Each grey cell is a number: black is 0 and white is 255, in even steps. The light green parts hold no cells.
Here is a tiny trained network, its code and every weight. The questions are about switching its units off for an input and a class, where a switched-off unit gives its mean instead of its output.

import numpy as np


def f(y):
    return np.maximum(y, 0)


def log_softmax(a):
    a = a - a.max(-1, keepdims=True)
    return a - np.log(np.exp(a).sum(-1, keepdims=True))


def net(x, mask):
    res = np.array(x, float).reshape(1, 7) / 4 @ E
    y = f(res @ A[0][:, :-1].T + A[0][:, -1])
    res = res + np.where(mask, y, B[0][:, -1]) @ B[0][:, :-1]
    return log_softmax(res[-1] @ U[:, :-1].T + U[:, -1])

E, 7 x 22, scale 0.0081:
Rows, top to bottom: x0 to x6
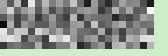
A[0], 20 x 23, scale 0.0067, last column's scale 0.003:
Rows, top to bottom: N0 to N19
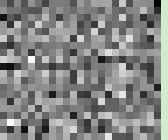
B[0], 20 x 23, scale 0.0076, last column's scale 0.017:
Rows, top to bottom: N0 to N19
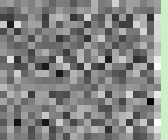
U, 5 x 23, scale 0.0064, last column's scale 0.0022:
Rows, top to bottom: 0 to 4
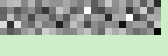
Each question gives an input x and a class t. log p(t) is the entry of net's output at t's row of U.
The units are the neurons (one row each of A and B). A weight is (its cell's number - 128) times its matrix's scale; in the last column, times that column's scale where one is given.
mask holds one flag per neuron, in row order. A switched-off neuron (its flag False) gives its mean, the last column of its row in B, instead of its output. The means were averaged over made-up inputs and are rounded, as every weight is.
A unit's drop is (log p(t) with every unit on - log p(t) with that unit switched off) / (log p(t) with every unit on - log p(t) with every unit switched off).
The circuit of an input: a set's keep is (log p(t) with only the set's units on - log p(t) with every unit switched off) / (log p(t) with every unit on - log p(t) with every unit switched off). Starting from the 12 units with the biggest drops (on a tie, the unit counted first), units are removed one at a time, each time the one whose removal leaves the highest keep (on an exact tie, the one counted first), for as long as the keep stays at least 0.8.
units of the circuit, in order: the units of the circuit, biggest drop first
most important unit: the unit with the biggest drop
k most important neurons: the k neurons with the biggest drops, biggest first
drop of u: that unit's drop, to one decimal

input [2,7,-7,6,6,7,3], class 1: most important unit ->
N17
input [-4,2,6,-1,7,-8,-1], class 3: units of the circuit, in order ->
(N17; N8)
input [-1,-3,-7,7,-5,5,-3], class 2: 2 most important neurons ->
(N9; N2)
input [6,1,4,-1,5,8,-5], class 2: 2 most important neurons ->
(N8; N9)
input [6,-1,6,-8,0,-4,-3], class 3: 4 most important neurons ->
(N17; N3; N4; N14)
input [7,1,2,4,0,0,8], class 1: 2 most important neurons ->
(N9; N2)
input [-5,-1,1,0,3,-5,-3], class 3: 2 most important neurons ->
(N8; N17)
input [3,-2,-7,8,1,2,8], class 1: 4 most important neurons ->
(N17; N9; N2; N8)
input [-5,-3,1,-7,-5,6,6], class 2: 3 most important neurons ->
(N9; N2; N16)
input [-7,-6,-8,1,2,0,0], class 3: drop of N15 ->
0.0
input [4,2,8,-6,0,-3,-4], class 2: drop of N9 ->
0.2
